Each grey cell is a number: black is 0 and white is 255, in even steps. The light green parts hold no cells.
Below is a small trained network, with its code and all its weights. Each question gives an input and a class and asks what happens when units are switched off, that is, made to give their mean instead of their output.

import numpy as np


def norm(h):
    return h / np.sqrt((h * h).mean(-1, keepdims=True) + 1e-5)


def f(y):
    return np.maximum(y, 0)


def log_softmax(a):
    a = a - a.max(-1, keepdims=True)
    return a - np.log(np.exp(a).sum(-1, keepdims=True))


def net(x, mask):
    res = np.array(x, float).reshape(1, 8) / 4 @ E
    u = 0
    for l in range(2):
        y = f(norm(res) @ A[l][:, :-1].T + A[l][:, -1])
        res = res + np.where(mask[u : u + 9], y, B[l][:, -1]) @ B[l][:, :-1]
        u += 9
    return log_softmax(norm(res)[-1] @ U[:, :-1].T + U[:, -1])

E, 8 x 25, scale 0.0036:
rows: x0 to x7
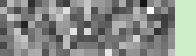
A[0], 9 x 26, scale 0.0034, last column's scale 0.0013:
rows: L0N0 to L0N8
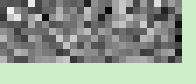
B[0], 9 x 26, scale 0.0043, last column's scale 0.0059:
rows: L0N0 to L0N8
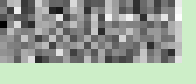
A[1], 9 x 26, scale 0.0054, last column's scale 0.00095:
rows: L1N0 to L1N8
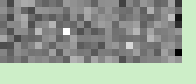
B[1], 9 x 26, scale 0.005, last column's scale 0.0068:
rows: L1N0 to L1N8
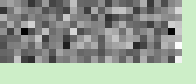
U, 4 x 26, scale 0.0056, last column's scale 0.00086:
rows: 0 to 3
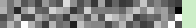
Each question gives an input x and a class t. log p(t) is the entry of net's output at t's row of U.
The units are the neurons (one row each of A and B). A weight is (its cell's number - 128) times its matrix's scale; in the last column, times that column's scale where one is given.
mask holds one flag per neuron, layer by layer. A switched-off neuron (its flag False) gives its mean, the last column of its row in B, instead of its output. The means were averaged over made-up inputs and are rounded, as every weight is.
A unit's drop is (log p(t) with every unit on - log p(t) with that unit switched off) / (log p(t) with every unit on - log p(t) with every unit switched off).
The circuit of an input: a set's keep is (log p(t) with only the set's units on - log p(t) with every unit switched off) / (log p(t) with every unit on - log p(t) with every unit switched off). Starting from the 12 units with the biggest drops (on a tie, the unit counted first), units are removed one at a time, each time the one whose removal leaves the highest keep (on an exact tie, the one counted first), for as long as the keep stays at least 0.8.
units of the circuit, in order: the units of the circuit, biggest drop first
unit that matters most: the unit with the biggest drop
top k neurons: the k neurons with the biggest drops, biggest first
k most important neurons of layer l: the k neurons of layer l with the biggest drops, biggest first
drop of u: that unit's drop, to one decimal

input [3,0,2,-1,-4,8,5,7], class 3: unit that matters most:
L1N3
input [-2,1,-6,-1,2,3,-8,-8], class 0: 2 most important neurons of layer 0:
L0N2; L0N0
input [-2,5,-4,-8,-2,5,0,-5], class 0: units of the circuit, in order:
L0N2; L1N6
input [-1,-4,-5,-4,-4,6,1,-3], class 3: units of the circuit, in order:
L0N1; L1N3
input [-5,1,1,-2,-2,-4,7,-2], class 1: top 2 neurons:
L0N8; L0N1
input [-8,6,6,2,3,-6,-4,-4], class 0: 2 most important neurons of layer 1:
L1N6; L1N5
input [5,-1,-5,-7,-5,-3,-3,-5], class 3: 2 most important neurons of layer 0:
L0N1; L0N0
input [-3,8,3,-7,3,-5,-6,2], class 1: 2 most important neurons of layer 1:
L1N8; L1N6
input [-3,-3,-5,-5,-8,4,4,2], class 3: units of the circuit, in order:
L1N3; L0N1
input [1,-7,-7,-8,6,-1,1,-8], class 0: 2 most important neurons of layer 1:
L1N2; L1N6
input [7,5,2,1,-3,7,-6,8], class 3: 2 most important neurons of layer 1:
L1N3; L1N8
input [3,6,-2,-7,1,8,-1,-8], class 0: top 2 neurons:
L0N2; L1N6
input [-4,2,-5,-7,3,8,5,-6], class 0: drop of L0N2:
0.2
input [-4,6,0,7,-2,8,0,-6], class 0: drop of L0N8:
0.1
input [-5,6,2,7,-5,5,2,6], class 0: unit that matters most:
L0N8
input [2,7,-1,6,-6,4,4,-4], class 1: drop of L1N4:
-0.1
